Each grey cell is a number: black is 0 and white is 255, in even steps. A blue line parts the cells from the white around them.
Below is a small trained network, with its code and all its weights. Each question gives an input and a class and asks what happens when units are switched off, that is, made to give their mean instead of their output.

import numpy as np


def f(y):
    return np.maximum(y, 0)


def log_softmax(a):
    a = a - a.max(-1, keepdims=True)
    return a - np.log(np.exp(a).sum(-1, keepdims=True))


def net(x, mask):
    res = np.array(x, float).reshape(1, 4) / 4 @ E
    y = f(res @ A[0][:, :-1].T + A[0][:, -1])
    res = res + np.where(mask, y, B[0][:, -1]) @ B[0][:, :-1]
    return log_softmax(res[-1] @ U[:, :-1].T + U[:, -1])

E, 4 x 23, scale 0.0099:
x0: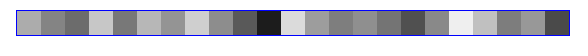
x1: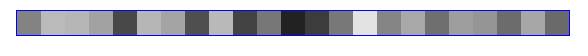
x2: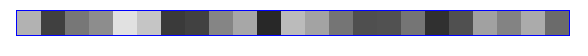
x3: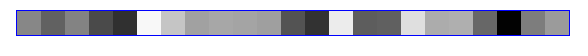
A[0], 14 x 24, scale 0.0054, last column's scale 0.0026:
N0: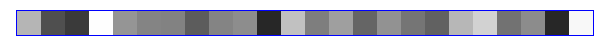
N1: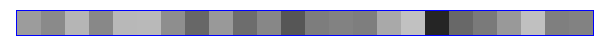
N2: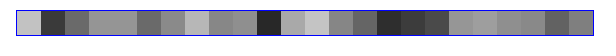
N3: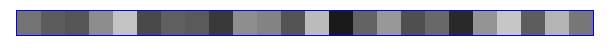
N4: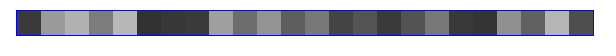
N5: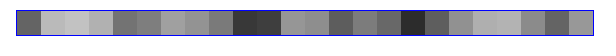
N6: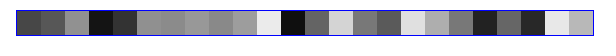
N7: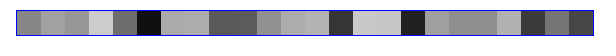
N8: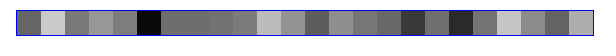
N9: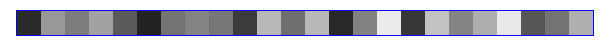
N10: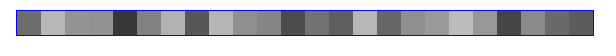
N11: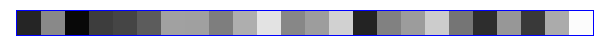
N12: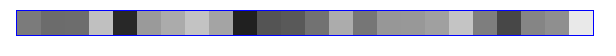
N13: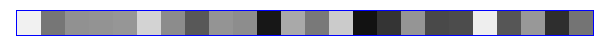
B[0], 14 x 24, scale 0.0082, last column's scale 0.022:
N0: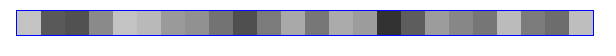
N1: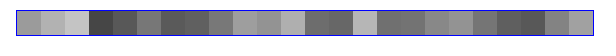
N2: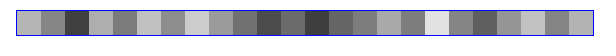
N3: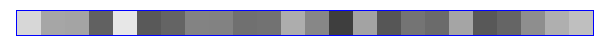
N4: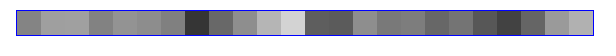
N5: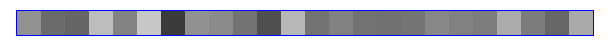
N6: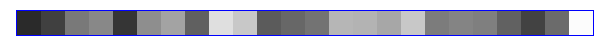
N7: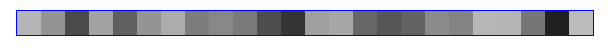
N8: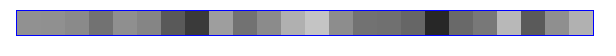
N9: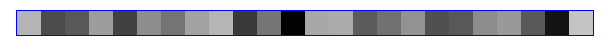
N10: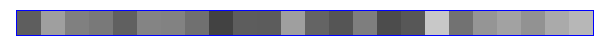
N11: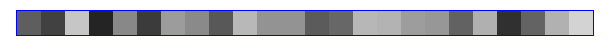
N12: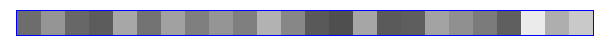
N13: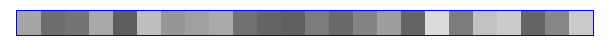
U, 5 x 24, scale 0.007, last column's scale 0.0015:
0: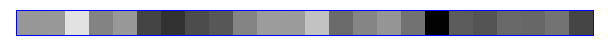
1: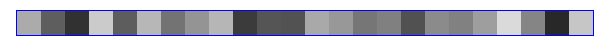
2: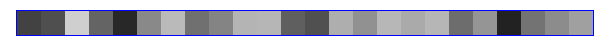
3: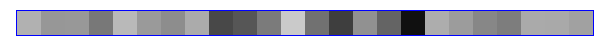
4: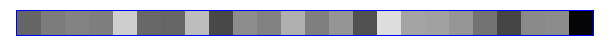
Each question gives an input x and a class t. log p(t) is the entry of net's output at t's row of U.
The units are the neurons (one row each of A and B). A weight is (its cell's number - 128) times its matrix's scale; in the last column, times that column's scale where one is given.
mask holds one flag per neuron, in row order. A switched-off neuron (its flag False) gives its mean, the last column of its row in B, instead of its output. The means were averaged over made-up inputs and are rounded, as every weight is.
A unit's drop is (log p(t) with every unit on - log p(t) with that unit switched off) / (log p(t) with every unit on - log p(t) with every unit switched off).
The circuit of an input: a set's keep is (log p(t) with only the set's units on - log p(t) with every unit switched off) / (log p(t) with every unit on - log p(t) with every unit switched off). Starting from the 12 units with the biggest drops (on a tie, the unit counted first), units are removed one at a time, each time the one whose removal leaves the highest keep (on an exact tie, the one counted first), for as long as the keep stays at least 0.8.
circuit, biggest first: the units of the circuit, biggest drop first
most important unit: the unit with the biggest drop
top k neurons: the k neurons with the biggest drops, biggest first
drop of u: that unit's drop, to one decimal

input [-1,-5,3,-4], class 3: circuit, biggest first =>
(N3)
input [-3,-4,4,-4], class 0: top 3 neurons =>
(N12; N8; N10)
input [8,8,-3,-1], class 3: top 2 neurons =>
(N12; N6)
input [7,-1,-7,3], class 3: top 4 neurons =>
(N6; N12; N10; N9)
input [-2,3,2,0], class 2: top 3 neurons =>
(N3; N8; N0)
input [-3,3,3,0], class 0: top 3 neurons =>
(N6; N11; N2)
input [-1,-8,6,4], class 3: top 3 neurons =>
(N9; N6; N7)
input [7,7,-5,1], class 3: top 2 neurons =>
(N12; N6)
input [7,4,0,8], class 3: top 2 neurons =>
(N12; N9)
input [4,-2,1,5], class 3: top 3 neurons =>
(N9; N6; N7)
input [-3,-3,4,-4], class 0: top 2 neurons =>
(N12; N8)
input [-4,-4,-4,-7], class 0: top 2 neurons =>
(N3; N4)
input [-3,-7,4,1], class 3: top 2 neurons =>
(N6; N3)
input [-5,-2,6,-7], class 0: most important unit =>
N8
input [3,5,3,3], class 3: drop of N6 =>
0.5
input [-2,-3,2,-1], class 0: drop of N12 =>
0.3
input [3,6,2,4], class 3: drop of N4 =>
0.0
